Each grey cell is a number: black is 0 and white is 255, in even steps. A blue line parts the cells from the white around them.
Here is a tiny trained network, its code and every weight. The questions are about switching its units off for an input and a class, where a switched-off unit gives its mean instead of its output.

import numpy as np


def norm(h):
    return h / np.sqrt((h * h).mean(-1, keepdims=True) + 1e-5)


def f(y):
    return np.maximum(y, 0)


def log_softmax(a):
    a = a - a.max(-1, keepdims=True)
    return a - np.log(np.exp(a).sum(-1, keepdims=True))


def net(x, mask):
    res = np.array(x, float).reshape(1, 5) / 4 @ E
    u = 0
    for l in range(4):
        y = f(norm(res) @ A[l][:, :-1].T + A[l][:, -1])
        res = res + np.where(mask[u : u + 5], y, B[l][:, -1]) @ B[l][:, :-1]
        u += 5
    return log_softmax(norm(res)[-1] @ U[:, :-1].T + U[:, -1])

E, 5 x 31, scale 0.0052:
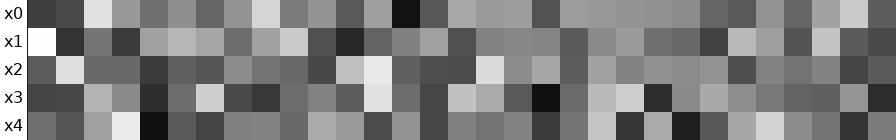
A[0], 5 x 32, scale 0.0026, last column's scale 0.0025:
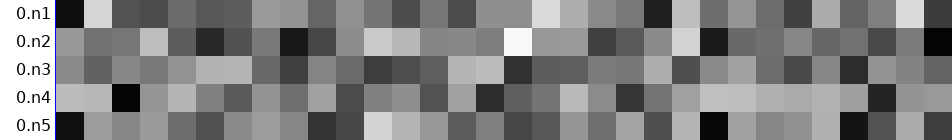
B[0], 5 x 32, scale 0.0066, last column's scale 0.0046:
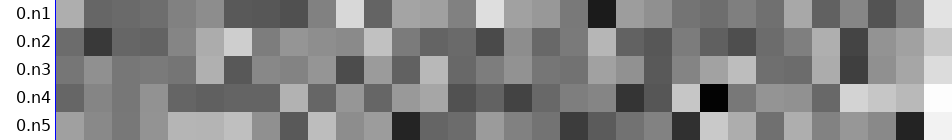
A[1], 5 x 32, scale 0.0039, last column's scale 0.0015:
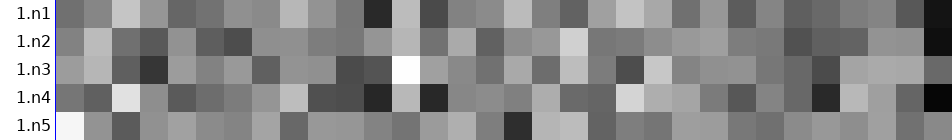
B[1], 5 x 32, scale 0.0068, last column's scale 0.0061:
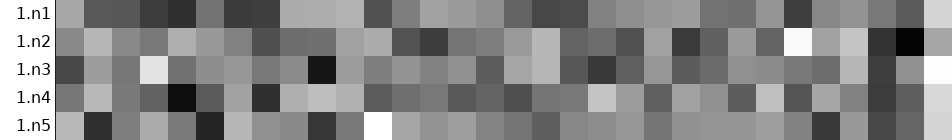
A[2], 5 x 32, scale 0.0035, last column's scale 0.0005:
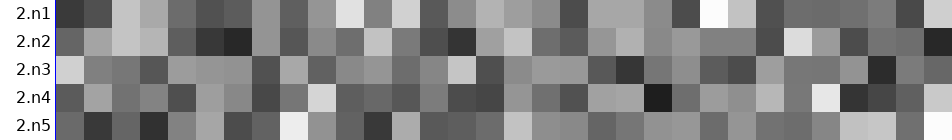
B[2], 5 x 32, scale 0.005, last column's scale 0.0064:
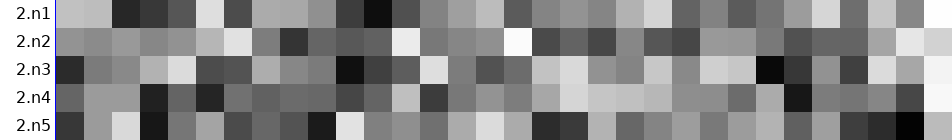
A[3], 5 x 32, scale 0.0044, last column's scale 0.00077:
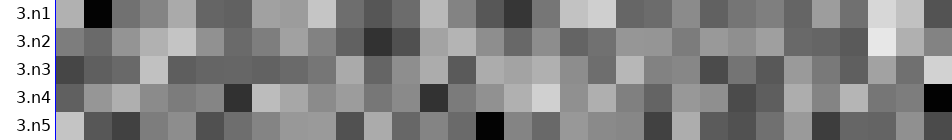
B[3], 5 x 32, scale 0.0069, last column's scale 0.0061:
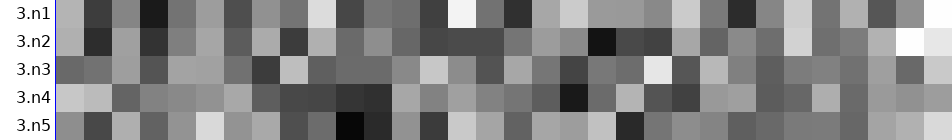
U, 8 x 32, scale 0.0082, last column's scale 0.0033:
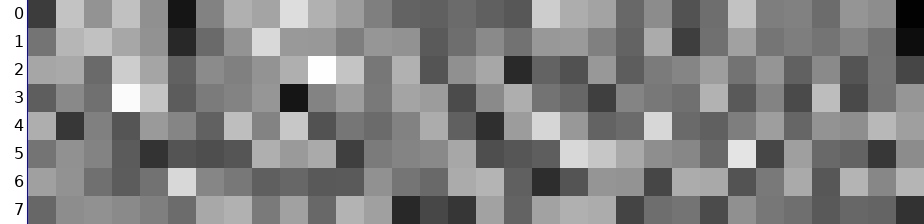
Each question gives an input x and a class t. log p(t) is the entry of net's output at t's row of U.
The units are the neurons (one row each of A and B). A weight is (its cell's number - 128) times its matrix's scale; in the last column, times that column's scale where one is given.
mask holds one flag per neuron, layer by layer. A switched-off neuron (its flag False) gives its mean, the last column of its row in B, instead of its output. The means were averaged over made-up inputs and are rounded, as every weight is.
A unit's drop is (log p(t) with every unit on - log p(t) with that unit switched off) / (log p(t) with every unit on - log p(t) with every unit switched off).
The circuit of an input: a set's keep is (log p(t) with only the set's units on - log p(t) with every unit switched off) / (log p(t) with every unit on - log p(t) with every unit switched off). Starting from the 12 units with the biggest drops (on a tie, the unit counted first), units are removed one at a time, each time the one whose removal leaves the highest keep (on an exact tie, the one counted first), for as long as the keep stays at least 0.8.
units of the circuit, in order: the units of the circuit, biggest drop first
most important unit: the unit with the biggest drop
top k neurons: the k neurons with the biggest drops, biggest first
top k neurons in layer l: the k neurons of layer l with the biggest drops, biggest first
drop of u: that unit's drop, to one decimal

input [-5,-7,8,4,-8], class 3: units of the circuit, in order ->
(1.n3, 1.n2)
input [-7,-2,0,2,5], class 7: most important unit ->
0.n2
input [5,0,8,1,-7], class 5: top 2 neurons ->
(1.n4, 1.n1)
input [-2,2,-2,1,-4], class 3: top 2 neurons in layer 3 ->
(3.n1, 3.n5)
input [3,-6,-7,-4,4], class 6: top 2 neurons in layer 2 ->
(2.n3, 2.n2)
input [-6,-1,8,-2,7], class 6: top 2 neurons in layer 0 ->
(0.n1, 0.n5)
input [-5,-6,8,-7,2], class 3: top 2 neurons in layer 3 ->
(3.n1, 3.n2)
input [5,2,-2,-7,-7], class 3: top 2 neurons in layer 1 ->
(1.n3, 1.n2)
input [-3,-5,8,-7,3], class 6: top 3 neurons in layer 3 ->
(3.n5, 3.n1, 3.n3)
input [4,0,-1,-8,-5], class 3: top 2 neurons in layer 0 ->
(0.n5, 0.n2)
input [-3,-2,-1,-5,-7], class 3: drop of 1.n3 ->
0.5
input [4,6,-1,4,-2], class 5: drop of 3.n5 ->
0.0
